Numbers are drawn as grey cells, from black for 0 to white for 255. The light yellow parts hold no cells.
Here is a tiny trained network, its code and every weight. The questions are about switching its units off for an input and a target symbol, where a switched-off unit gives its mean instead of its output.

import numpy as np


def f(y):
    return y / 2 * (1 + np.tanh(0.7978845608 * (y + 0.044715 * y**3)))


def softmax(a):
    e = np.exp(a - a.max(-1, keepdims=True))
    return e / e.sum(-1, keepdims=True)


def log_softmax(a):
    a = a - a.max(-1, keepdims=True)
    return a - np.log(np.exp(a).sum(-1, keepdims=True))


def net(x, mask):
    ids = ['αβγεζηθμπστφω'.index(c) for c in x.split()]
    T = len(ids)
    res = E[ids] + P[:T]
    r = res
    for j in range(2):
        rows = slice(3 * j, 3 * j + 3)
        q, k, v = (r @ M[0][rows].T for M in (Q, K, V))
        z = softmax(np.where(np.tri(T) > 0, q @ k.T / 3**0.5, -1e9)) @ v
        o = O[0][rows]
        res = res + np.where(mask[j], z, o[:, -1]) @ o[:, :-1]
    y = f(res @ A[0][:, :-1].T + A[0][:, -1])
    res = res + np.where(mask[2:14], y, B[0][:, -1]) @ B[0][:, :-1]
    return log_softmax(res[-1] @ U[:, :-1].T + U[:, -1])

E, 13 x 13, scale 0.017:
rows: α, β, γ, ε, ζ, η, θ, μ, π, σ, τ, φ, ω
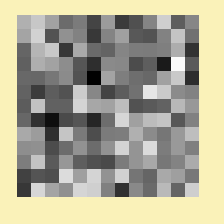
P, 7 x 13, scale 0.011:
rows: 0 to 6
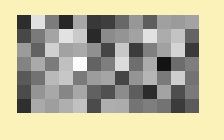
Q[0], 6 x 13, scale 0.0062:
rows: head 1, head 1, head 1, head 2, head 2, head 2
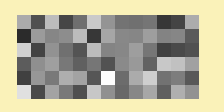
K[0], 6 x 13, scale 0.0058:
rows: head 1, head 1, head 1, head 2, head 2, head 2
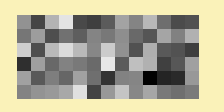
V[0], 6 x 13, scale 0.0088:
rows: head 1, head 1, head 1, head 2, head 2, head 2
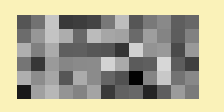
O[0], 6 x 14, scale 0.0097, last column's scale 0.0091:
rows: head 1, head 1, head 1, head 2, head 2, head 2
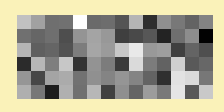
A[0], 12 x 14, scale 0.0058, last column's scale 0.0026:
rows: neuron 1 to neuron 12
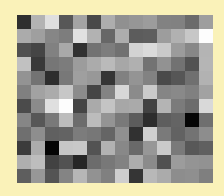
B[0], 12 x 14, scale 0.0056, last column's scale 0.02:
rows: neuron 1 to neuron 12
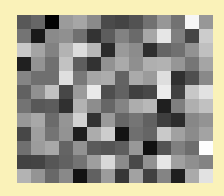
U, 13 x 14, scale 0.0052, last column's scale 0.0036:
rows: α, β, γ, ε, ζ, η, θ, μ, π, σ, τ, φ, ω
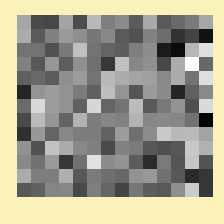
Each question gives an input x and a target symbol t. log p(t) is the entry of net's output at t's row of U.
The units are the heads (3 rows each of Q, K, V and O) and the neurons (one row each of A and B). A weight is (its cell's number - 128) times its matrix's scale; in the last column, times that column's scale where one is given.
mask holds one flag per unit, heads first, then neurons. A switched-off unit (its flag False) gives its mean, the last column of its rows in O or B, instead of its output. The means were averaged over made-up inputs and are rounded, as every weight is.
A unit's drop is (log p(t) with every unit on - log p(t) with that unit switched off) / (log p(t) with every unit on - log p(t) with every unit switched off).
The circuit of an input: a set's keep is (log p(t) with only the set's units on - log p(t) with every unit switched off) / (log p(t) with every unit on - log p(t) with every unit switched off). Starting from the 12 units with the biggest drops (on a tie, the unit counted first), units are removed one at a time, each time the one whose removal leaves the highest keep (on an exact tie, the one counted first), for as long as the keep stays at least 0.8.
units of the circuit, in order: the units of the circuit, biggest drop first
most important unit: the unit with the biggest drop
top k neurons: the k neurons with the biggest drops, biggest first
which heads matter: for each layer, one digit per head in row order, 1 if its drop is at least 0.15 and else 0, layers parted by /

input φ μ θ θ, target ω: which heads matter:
10
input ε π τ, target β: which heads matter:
11
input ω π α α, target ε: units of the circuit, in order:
head 2; neuron 12
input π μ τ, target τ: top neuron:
neuron 6
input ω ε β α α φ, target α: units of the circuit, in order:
head 1; head 2; neuron 10
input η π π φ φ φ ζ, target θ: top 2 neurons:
neuron 3; neuron 2
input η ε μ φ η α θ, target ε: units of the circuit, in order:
head 2; neuron 7; neuron 9
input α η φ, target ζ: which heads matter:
10
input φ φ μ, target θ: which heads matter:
01
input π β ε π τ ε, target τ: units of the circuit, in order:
head 1; head 2; neuron 6
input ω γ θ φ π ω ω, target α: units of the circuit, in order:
head 2; head 1; neuron 10
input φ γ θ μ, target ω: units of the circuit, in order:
head 1; neuron 9
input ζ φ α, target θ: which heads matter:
01
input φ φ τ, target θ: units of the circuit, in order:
head 2
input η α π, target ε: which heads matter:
01
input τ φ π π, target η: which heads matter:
11
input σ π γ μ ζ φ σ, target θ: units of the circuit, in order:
head 2; neuron 2
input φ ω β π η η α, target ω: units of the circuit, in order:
head 1; head 2
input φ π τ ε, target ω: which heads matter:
10
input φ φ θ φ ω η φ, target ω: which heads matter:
10
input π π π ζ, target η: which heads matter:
01
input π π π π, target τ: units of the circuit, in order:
neuron 6; head 1; head 2
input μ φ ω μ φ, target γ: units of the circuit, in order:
head 2; neuron 7; neuron 1
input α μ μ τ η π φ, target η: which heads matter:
11
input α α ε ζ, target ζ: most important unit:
head 1
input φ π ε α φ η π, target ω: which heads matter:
10
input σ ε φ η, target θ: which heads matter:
01
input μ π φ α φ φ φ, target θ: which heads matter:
11
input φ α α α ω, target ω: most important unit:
head 1
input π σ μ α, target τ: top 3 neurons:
neuron 6; neuron 2; neuron 4
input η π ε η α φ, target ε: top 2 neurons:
neuron 7; neuron 9
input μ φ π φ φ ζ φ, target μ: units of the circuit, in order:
head 1; head 2; neuron 7
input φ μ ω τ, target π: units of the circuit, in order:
head 2; neuron 11
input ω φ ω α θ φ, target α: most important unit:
head 2
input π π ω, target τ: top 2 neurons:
neuron 12; neuron 6
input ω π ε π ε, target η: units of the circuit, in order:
head 2; neuron 3
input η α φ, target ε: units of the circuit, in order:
head 2; neuron 7
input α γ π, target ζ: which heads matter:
10
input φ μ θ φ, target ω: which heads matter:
10
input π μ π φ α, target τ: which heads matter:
11
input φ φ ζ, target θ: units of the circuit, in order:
head 2
